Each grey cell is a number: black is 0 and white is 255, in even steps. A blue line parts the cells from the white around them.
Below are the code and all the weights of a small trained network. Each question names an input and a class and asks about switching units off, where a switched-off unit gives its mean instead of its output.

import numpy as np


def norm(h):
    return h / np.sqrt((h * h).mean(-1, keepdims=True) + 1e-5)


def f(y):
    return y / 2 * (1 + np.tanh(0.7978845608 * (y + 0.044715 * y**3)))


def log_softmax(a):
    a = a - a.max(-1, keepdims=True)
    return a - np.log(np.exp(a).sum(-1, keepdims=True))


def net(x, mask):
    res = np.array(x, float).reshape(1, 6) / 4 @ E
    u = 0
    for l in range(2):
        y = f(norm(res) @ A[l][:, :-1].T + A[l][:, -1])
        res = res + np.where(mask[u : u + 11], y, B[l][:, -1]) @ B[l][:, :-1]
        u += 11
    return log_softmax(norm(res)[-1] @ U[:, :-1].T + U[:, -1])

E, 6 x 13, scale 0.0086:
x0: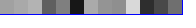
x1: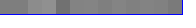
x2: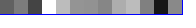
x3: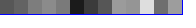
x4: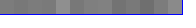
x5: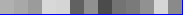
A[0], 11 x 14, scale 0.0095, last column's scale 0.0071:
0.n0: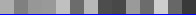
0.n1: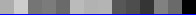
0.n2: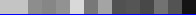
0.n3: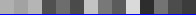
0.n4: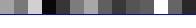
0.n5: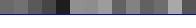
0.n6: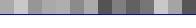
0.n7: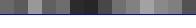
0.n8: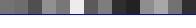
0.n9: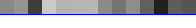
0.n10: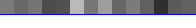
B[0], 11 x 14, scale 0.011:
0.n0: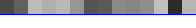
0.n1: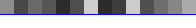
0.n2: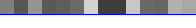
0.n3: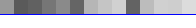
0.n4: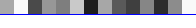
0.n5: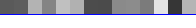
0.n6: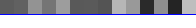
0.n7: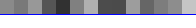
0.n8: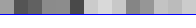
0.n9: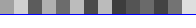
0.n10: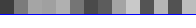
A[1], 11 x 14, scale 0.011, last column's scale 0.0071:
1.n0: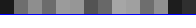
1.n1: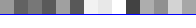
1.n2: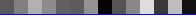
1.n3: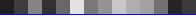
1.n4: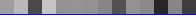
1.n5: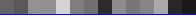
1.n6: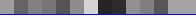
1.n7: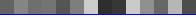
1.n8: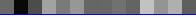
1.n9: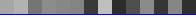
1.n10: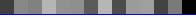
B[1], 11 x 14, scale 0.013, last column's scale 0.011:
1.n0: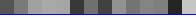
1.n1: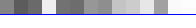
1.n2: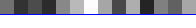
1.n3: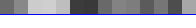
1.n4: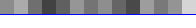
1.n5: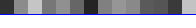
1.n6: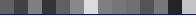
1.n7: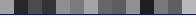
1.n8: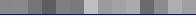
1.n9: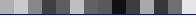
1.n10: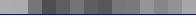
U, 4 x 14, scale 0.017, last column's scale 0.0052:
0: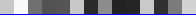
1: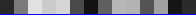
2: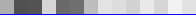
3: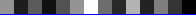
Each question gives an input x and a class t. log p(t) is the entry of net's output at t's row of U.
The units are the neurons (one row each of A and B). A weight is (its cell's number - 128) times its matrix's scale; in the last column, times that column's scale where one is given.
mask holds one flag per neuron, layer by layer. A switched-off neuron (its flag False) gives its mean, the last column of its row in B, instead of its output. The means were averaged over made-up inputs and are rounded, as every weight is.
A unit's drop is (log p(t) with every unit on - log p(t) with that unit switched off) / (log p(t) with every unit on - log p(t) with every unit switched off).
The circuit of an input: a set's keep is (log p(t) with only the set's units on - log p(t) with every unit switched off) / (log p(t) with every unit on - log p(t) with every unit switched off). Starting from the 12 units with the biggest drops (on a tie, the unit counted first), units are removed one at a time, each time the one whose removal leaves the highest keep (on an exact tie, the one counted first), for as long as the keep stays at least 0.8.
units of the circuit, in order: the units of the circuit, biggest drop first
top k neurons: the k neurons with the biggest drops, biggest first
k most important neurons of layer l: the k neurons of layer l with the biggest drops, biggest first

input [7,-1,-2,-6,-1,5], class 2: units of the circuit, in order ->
0.n3
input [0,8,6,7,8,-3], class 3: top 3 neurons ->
0.n4, 1.n2, 0.n7
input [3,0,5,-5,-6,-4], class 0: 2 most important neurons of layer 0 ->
0.n9, 0.n7
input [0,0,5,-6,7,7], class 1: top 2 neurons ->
0.n6, 0.n0
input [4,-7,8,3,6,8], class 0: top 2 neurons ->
0.n9, 0.n10
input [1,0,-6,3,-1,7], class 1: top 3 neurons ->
0.n0, 0.n6, 0.n9
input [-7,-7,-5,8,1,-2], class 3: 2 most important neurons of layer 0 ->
0.n7, 0.n3
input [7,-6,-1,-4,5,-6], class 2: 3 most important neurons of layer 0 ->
0.n3, 0.n0, 0.n6
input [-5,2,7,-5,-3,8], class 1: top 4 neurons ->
0.n6, 0.n4, 0.n0, 1.n9
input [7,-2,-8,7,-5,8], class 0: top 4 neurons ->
0.n4, 0.n10, 0.n5, 1.n1
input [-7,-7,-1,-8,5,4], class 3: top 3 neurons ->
0.n2, 0.n1, 0.n3
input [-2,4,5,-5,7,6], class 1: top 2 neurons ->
0.n6, 0.n0
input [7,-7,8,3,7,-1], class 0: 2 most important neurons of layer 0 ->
0.n9, 0.n8
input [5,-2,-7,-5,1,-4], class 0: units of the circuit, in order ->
0.n4
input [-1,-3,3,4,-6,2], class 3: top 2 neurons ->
0.n4, 0.n3
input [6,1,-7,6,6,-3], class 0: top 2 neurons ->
0.n4, 0.n8
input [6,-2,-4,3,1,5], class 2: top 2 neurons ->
0.n3, 0.n5
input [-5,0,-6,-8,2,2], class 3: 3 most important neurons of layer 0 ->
0.n1, 0.n2, 0.n9
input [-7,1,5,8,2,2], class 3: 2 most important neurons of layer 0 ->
0.n3, 0.n4
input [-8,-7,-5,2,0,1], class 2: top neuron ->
0.n8
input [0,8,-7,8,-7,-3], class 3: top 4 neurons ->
0.n7, 0.n9, 1.n2, 1.n6
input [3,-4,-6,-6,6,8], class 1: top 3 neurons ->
0.n6, 0.n0, 0.n9
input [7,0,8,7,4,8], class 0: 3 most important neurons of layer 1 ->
1.n4, 1.n1, 1.n0
